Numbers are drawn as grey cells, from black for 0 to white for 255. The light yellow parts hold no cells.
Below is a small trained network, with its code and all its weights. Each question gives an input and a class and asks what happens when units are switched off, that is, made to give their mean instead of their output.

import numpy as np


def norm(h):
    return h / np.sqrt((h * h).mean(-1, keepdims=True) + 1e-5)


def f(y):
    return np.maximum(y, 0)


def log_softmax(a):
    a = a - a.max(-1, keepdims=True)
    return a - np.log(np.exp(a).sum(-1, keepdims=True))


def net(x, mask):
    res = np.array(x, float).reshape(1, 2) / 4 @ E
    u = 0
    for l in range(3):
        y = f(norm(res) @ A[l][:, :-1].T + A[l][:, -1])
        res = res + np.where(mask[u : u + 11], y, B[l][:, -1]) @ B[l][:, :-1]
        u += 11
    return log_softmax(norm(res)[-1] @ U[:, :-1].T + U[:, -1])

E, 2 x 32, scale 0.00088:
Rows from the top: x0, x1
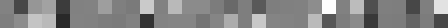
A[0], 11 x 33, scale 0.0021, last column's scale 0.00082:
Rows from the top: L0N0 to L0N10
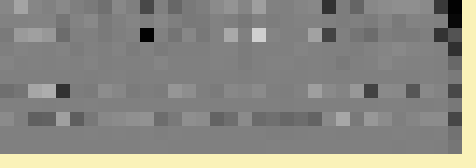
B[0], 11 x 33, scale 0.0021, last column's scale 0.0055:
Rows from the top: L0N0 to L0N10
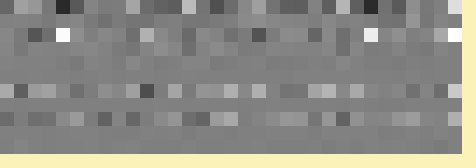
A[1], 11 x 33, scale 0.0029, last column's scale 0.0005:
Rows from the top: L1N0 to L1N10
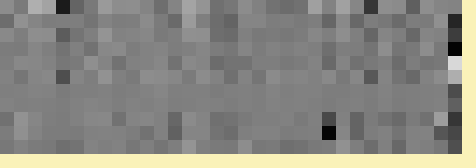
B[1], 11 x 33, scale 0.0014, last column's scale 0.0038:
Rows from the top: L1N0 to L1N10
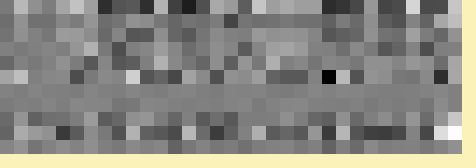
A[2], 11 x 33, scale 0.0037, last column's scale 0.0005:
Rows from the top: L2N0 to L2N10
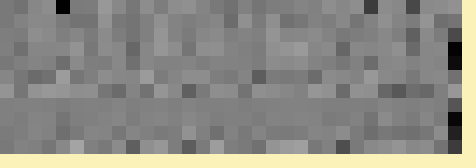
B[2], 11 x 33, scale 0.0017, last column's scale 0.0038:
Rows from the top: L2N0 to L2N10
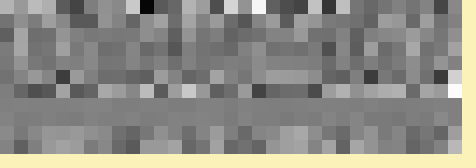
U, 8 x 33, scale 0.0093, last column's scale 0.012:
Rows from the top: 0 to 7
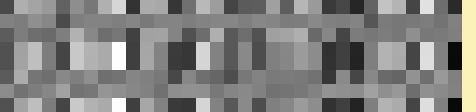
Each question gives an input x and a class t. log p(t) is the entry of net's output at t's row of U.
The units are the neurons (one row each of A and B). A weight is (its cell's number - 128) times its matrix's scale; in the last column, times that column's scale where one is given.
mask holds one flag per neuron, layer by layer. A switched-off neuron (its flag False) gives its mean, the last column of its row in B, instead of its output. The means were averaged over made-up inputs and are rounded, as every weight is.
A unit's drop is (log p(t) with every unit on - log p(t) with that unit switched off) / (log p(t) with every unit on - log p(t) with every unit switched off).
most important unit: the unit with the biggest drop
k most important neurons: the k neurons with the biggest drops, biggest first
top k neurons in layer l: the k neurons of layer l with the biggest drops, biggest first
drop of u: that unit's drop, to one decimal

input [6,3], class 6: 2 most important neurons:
(L0N6, L0N0)
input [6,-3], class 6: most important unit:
L0N0
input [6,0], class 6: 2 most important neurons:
(L0N0, L2N6)
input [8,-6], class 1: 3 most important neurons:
(L0N2, L0N0, L2N0)
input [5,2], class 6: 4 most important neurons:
(L0N6, L0N0, L2N6, L1N9)
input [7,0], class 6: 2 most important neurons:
(L0N0, L2N6)
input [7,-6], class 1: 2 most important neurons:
(L0N2, L1N0)
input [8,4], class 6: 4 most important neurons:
(L0N6, L0N0, L2N6, L1N9)
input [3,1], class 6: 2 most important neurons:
(L0N6, L0N0)
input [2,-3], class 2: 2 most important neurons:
(L0N0, L1N9)
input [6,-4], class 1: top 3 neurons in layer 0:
(L0N2, L0N0, L0N6)
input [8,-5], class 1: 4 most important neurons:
(L0N2, L0N0, L2N0, L2N5)
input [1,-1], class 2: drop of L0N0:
0.4
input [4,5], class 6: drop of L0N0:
0.1
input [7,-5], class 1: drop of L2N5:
0.3
